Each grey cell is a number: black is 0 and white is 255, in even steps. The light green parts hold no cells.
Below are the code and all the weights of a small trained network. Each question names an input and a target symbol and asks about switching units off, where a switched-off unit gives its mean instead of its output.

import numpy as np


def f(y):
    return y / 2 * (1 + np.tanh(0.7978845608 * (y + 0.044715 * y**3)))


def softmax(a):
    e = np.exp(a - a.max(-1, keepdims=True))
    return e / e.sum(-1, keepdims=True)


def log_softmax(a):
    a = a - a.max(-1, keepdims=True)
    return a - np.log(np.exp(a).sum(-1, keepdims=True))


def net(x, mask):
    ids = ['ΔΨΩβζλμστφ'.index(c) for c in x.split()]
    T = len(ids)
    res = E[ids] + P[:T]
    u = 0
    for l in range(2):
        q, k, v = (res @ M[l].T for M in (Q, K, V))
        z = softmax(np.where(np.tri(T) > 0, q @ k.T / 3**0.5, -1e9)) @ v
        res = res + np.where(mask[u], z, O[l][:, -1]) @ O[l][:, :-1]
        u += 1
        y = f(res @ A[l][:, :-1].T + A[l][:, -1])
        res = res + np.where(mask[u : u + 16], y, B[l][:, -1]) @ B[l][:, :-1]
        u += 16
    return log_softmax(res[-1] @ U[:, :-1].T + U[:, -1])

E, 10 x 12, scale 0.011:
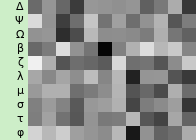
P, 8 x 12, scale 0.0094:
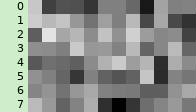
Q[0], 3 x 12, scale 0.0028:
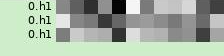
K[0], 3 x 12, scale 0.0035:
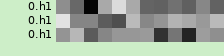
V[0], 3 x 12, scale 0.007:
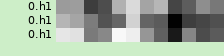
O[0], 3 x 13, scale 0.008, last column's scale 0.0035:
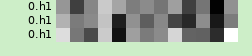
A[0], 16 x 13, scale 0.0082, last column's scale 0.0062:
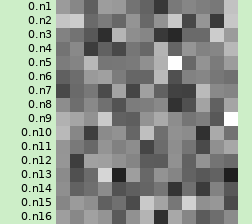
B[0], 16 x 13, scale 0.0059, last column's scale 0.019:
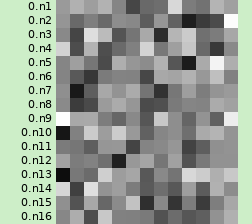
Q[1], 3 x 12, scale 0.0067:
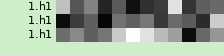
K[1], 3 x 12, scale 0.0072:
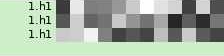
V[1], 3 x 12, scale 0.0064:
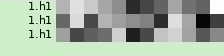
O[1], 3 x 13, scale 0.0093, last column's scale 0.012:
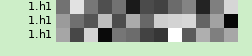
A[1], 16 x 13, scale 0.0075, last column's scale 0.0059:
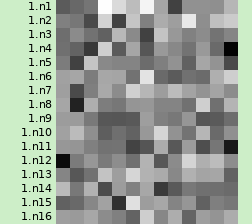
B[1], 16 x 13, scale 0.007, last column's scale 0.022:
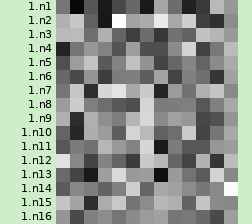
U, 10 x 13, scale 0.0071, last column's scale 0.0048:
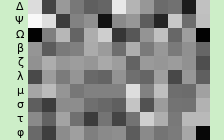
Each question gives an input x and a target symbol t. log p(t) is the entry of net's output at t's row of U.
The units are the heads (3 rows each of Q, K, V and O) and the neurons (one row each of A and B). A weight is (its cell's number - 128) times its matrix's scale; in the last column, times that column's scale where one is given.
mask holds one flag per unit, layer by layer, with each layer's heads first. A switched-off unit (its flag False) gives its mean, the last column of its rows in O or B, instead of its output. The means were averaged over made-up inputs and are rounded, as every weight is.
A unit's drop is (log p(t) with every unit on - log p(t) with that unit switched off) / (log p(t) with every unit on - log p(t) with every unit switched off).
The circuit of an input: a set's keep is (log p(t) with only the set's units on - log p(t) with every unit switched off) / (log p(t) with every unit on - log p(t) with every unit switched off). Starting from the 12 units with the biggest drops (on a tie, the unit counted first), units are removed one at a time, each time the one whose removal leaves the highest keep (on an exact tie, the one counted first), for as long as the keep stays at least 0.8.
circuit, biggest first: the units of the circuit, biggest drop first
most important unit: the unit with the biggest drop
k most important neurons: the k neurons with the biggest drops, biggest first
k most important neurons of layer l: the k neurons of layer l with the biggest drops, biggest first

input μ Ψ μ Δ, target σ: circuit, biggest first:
1.h1, 0.h1, 1.n1
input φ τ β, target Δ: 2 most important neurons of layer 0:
0.n13, 0.n9
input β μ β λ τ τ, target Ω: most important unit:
0.n13
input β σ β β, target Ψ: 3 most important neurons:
1.n12, 0.n2, 0.n9
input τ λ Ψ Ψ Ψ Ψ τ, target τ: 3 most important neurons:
0.n8, 0.n9, 1.n4
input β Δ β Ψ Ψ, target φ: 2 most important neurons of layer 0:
0.n13, 0.n9
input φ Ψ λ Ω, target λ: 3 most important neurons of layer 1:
1.n4, 1.n11, 1.n12
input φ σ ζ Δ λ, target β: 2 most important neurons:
0.n13, 1.n4
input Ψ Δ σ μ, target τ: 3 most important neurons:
0.n13, 0.n14, 1.n4
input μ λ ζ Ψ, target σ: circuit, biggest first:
0.n13, 1.h1, 0.h1, 1.n1
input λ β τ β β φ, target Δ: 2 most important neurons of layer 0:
0.n13, 0.n3
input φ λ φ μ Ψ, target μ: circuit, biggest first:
1.h1, 1.n2, 0.h1
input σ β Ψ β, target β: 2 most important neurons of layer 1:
1.n2, 1.n1
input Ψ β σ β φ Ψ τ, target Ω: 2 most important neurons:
1.n12, 0.n13
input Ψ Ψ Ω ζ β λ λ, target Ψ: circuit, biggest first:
1.n10
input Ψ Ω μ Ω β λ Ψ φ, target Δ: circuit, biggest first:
0.n13, 1.n3
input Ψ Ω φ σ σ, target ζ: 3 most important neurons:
0.n5, 0.n13, 1.n4
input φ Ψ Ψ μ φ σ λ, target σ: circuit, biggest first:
1.h1, 0.h1, 0.n13, 1.n1
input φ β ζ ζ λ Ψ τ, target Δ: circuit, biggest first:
0.n13, 0.n5
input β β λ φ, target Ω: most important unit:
0.h1
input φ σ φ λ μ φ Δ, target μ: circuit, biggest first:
1.h1, 0.h1, 1.n2
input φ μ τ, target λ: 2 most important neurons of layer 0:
0.n13, 0.n14
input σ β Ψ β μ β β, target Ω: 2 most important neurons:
0.n15, 0.n13
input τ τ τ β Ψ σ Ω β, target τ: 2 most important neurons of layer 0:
0.n13, 0.n2
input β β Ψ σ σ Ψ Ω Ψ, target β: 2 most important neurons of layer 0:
0.n9, 0.n1
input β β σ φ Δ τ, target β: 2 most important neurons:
0.n9, 1.n12
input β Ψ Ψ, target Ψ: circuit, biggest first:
1.n4
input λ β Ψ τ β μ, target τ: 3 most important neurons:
0.n9, 0.n13, 1.n12
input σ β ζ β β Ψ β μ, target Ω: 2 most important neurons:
1.n14, 0.n13
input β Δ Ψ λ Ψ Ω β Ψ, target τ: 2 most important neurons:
1.n12, 0.n13
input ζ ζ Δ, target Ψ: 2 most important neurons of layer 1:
1.n3, 1.n14
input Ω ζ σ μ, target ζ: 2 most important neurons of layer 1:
1.n4, 1.n7
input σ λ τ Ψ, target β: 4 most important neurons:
0.n13, 1.n4, 1.n2, 1.n1
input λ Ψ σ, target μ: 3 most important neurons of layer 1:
1.n4, 1.n2, 1.n15
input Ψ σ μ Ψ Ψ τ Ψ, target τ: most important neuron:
0.n2
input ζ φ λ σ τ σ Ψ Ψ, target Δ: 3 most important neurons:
0.n9, 0.n5, 0.n16
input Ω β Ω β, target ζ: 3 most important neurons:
0.n2, 0.n5, 1.n7
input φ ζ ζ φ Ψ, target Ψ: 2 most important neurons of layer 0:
0.n9, 0.n14
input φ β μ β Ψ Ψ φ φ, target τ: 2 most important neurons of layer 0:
0.n2, 0.n13
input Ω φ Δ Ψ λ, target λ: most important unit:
1.h1
